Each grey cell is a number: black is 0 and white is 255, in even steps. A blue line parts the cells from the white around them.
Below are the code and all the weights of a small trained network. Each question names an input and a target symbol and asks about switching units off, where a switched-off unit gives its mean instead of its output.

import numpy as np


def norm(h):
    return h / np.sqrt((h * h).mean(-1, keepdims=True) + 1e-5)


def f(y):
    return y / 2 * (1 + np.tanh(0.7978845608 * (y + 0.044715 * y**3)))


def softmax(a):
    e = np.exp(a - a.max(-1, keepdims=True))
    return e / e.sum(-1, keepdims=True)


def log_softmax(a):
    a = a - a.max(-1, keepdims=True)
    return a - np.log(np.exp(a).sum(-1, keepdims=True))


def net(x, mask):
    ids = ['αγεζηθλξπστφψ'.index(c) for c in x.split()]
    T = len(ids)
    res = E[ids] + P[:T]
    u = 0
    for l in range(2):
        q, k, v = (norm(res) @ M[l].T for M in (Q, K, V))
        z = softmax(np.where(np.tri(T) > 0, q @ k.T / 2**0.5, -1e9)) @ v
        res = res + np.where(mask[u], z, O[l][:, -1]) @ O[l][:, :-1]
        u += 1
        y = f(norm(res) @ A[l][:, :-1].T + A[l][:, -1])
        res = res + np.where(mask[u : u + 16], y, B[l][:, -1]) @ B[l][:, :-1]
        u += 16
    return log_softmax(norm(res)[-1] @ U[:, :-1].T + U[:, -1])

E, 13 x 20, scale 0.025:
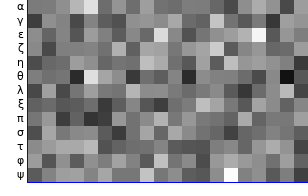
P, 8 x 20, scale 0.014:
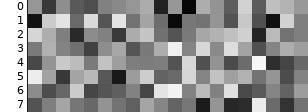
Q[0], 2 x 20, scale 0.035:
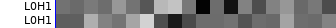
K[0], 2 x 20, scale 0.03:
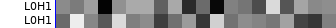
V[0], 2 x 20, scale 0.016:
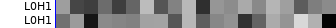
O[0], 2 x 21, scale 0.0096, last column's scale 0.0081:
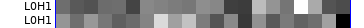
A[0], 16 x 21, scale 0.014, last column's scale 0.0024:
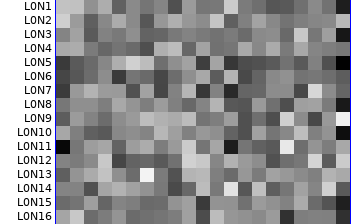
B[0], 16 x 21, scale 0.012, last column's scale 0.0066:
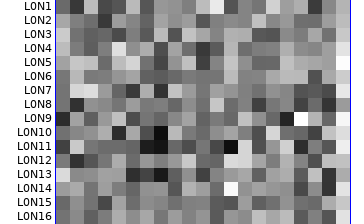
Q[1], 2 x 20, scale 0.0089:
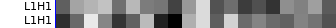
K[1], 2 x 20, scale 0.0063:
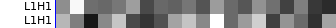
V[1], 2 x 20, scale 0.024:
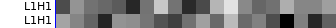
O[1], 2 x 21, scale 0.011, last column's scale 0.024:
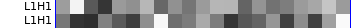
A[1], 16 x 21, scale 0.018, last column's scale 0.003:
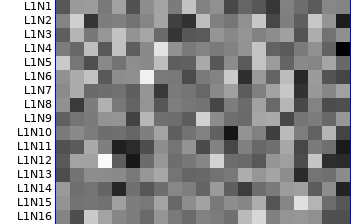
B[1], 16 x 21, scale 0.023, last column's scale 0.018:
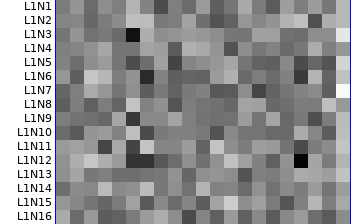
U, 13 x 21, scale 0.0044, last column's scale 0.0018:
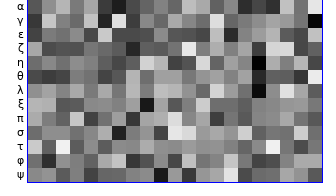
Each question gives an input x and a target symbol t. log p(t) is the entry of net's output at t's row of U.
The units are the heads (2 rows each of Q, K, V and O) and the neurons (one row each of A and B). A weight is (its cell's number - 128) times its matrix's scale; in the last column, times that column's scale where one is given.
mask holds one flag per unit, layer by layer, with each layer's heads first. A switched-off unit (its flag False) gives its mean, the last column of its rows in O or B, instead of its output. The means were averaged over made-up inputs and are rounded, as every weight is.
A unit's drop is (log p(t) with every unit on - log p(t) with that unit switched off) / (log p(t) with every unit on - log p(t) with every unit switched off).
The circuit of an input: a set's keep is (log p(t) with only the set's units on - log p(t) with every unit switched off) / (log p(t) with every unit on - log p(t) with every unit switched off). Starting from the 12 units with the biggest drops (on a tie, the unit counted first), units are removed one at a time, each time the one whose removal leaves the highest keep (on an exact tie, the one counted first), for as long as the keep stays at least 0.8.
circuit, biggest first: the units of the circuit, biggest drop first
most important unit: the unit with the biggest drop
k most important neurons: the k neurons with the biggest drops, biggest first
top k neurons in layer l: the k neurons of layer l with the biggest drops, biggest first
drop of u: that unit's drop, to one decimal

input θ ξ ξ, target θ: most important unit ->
L0N7
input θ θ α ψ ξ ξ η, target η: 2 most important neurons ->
(L0N9, L0N10)
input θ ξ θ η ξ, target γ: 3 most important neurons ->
(L1N11, L0N7, L1N2)
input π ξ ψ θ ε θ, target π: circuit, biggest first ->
(L0H1, L0N10, L1N14)
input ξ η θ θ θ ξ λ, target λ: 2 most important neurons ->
(L0N9, L1N4)
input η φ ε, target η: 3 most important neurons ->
(L0N10, L0N9, L0N11)
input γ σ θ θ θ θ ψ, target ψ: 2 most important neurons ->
(L0N12, L1N16)
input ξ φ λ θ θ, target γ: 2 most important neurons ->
(L0N5, L1N3)
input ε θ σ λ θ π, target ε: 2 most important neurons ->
(L0N10, L1N7)
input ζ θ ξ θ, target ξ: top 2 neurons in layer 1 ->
(L1N2, L1N15)
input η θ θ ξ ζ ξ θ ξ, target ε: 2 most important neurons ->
(L1N10, L1N2)
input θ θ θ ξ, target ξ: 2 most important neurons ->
(L0N12, L1N2)
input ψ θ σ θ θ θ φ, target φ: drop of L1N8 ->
0.3
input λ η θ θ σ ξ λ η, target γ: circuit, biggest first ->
(L1N6)
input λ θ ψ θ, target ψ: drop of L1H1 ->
1.0
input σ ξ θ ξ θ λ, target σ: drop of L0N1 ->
0.7
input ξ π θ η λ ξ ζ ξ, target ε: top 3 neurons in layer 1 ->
(L1N10, L1N2, L1N7)
